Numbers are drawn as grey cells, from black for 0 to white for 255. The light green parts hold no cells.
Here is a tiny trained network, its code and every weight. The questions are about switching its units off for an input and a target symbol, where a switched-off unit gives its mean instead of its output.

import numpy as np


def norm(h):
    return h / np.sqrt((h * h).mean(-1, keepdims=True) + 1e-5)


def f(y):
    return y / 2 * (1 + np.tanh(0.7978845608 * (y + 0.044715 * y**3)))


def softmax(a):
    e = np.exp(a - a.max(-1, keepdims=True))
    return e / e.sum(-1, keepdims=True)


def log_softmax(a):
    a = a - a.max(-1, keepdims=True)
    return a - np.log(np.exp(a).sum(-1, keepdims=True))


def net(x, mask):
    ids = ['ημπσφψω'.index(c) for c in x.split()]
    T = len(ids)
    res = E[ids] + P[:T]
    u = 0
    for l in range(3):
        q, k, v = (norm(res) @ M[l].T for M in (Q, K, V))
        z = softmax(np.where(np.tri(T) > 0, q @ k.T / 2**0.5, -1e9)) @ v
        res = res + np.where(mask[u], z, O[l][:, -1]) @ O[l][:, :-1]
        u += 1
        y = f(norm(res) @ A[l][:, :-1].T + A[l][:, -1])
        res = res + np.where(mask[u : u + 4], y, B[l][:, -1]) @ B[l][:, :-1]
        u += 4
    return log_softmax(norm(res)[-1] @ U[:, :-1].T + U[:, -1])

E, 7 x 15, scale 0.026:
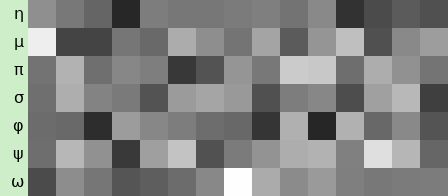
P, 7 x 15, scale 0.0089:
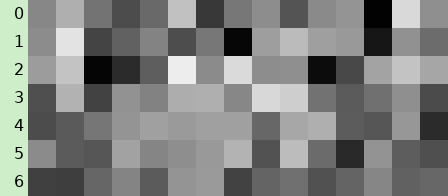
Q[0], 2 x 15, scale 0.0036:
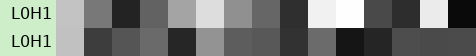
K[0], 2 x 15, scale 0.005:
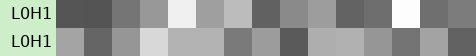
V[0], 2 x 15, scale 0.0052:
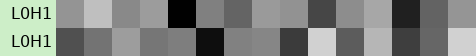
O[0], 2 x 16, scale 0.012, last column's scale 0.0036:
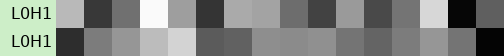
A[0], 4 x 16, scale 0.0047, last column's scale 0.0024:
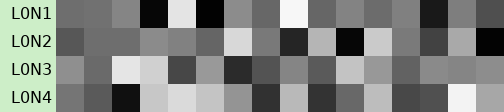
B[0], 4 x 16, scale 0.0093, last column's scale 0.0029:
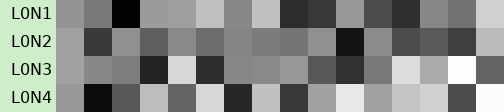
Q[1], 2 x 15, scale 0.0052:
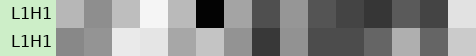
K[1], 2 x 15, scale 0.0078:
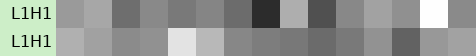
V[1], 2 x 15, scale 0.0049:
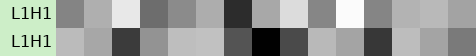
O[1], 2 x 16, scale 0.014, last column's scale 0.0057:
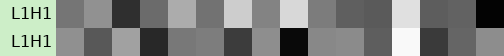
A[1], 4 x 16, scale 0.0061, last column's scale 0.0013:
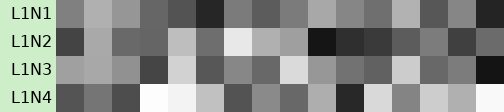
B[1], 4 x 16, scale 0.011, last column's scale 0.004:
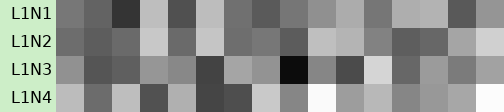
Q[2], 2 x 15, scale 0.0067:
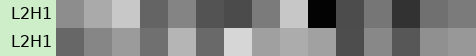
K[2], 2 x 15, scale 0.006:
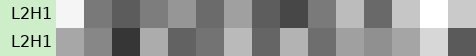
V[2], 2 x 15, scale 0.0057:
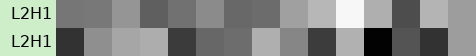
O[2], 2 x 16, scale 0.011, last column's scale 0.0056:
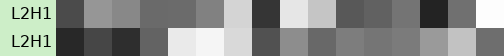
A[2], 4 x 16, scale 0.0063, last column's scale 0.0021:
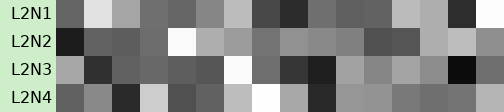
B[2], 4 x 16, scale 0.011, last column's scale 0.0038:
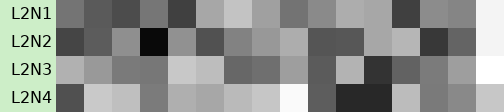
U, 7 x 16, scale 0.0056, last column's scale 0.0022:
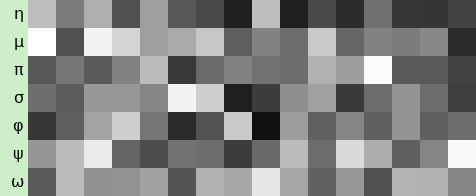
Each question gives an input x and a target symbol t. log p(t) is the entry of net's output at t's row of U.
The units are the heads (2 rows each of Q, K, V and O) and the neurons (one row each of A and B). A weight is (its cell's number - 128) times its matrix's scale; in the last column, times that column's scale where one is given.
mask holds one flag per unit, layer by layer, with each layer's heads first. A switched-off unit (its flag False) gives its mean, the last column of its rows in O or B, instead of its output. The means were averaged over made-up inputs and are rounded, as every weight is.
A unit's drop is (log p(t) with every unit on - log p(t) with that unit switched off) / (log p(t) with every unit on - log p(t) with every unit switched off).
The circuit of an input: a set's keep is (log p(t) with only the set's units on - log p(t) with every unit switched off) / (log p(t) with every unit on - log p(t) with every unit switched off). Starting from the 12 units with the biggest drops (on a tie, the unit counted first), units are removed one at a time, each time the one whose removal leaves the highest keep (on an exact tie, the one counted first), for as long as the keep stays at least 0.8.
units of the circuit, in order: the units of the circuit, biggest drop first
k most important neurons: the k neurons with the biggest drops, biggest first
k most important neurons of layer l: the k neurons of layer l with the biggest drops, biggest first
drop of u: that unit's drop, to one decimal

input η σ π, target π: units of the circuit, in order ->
L1H1
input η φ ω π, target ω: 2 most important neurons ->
L2N4; L0N1
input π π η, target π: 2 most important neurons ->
L2N2; L1N2
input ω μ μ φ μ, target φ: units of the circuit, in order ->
L0H1; L0N4; L2H1
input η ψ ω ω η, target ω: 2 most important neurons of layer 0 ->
L0N4; L0N1
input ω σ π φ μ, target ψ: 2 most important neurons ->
L1N4; L0N1
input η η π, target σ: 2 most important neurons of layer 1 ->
L1N1; L1N4
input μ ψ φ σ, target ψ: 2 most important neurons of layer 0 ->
L0N1; L0N2
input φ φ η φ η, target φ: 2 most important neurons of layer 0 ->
L0N1; L0N2
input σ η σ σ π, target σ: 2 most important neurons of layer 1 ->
L1N1; L1N4
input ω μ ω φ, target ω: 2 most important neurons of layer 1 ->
L1N4; L1N2
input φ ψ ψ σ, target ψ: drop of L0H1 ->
0.5
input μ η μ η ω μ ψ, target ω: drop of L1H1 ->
0.7
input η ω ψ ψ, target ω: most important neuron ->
L0N4
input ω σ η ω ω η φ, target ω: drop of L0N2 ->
-0.2
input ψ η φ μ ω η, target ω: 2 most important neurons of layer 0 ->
L0N1; L0N4
